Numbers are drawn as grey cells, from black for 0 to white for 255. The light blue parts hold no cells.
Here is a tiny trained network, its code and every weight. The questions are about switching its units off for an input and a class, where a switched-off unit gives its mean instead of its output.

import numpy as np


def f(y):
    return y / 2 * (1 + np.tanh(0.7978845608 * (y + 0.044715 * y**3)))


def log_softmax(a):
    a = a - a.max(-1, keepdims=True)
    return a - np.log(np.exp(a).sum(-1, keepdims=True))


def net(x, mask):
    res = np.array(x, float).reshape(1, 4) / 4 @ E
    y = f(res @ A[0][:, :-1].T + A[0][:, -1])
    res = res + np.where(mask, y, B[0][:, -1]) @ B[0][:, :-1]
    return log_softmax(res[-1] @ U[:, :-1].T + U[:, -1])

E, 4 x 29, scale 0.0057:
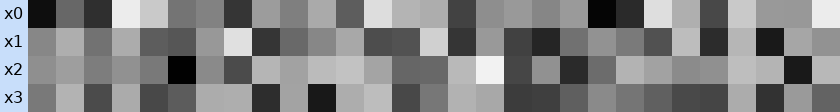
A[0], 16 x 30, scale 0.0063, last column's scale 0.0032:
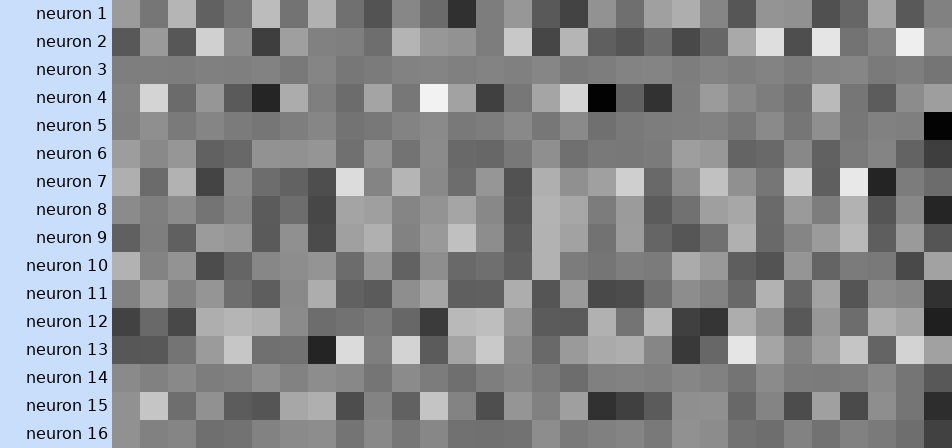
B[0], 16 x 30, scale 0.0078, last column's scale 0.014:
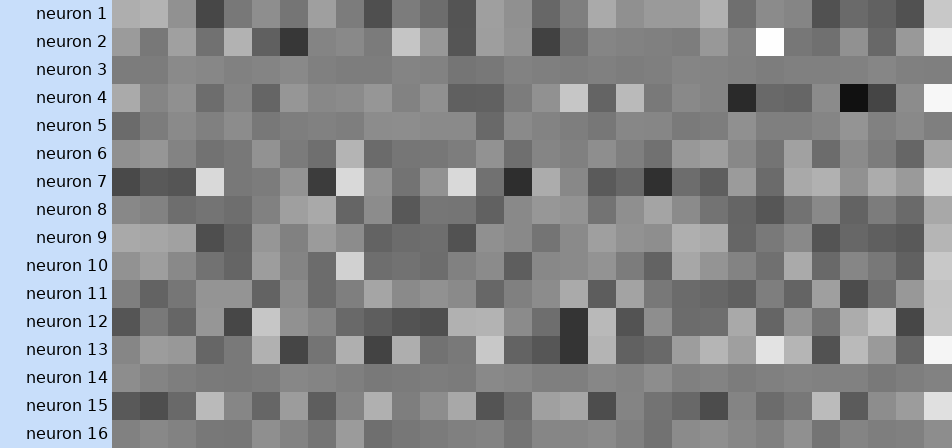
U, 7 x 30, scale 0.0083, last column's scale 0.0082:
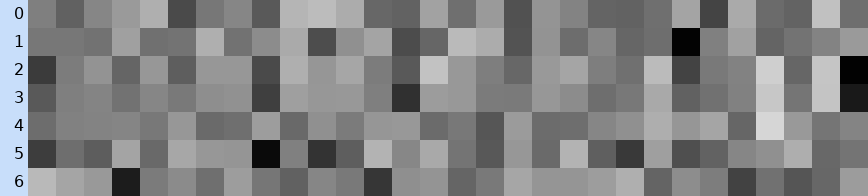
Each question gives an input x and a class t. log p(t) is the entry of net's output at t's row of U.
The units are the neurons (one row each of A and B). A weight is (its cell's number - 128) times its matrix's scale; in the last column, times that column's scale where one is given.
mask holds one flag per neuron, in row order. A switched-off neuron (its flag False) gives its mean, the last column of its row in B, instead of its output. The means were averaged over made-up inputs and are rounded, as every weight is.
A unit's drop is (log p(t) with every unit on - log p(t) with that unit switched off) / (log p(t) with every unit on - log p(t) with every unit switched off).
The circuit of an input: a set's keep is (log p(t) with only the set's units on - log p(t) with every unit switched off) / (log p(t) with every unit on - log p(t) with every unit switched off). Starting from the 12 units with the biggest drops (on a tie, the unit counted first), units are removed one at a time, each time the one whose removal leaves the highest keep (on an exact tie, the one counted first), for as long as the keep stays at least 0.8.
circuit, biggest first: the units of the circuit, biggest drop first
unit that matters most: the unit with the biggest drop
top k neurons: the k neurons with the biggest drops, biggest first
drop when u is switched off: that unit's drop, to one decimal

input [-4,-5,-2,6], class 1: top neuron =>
[neuron 13]
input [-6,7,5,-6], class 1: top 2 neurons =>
[neuron 2; neuron 13]
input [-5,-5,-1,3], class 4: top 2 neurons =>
[neuron 4; neuron 15]
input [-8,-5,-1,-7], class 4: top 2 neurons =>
[neuron 7; neuron 4]
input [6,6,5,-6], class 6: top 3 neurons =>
[neuron 7; neuron 2; neuron 15]
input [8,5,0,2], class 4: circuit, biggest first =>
[neuron 12; neuron 2]
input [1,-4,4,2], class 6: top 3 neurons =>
[neuron 15; neuron 9; neuron 13]
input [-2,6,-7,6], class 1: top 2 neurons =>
[neuron 15; neuron 2]
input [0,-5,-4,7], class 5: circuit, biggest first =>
[neuron 4; neuron 13; neuron 7]
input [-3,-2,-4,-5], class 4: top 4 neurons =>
[neuron 4; neuron 7; neuron 9; neuron 2]
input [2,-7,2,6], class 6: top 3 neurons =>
[neuron 15; neuron 9; neuron 11]
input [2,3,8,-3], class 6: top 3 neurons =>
[neuron 13; neuron 9; neuron 15]
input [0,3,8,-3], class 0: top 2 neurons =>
[neuron 1; neuron 7]
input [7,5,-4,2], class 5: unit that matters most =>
neuron 12
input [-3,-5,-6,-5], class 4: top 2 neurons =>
[neuron 7; neuron 4]
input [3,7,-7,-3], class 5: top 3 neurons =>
[neuron 12; neuron 13; neuron 4]
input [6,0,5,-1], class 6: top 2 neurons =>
[neuron 9; neuron 7]
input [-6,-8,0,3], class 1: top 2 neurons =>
[neuron 13; neuron 2]
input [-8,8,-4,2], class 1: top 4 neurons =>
[neuron 15; neuron 13; neuron 2; neuron 11]
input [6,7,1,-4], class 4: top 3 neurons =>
[neuron 13; neuron 12; neuron 4]
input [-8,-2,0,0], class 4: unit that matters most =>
neuron 7
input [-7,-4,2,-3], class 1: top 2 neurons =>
[neuron 13; neuron 7]
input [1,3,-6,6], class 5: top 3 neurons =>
[neuron 4; neuron 7; neuron 12]
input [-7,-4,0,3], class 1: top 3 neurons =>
[neuron 13; neuron 2; neuron 7]
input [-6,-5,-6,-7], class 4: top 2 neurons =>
[neuron 7; neuron 4]
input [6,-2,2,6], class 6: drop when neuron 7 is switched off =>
0.2
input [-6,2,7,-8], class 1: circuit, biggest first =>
[neuron 7]
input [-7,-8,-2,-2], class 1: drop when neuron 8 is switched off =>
0.1
